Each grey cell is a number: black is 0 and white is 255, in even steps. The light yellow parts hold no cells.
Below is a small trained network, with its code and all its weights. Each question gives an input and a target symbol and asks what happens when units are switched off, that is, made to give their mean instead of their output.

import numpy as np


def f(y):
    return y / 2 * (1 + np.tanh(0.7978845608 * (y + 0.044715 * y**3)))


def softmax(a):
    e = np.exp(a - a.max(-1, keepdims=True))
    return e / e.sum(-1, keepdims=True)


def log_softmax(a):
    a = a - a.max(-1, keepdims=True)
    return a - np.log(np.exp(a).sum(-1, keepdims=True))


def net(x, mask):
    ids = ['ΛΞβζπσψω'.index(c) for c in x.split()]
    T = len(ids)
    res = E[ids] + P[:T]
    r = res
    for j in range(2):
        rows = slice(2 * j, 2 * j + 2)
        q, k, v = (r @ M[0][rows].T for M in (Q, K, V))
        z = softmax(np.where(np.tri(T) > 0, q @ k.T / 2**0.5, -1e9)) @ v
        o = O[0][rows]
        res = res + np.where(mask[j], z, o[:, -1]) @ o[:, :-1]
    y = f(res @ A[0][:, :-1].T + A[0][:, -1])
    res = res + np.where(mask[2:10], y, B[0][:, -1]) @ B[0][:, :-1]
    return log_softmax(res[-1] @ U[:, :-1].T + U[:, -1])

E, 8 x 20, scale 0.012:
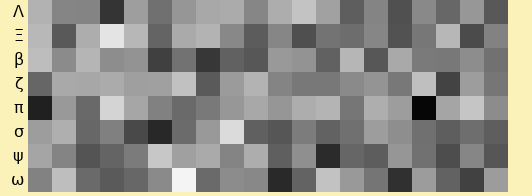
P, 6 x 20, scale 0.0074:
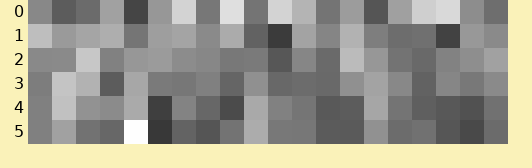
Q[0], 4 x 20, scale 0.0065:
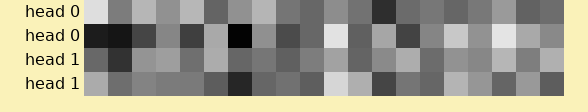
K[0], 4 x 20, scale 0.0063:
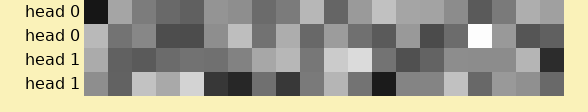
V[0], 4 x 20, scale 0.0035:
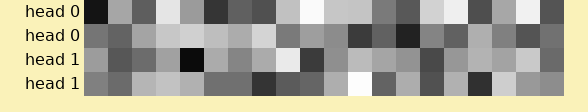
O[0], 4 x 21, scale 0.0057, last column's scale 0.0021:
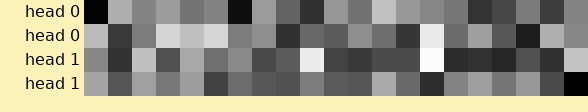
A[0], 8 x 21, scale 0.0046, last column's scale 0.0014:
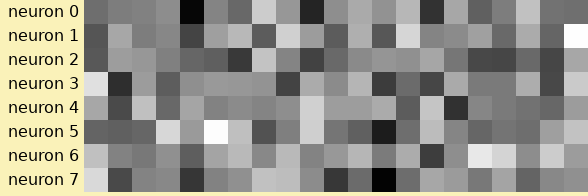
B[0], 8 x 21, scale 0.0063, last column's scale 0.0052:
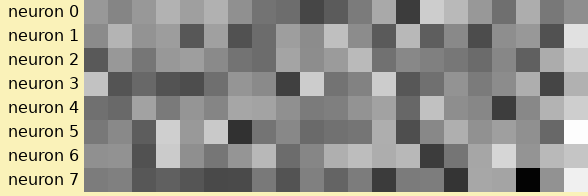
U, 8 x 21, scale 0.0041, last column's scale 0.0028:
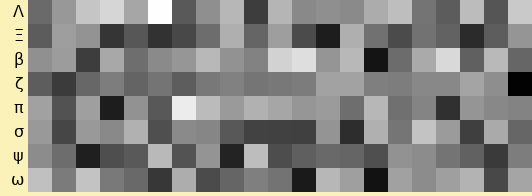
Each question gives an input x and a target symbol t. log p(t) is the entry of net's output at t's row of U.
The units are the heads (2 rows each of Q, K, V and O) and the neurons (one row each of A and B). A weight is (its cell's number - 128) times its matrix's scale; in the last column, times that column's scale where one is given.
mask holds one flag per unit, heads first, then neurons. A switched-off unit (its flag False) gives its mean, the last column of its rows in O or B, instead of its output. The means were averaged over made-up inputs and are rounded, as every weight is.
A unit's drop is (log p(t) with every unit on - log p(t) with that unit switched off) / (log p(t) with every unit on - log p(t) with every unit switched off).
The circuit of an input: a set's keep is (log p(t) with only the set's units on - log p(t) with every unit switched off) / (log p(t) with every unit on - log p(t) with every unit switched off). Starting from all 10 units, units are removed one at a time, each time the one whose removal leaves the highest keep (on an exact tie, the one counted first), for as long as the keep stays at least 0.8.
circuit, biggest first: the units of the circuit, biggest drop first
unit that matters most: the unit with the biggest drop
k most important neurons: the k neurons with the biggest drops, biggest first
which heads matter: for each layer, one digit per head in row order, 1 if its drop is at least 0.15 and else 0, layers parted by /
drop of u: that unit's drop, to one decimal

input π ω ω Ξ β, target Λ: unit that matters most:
head 0
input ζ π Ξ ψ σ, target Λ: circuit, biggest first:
head 0; neuron 7
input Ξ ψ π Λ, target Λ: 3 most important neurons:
neuron 7; neuron 0; neuron 2
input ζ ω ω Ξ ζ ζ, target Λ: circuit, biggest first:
neuron 7; neuron 5; head 0
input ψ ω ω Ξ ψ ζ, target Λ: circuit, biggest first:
neuron 5; neuron 7; head 0
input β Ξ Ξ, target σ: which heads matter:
10
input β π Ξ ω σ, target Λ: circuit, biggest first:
head 0; neuron 0; head 1
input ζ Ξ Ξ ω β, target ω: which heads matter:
01
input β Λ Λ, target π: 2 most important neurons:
neuron 4; neuron 5
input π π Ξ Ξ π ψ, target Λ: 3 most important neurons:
neuron 7; neuron 0; neuron 2
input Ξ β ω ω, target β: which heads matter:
11
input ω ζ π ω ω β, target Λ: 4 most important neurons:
neuron 0; neuron 7; neuron 2; neuron 3
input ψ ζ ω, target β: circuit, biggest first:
head 1; neuron 6
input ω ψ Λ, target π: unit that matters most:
neuron 4
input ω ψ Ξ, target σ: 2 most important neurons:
neuron 7; neuron 1
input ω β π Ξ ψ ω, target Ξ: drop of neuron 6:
0.1
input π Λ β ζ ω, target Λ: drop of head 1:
0.5
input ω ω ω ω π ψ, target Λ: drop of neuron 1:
0.0
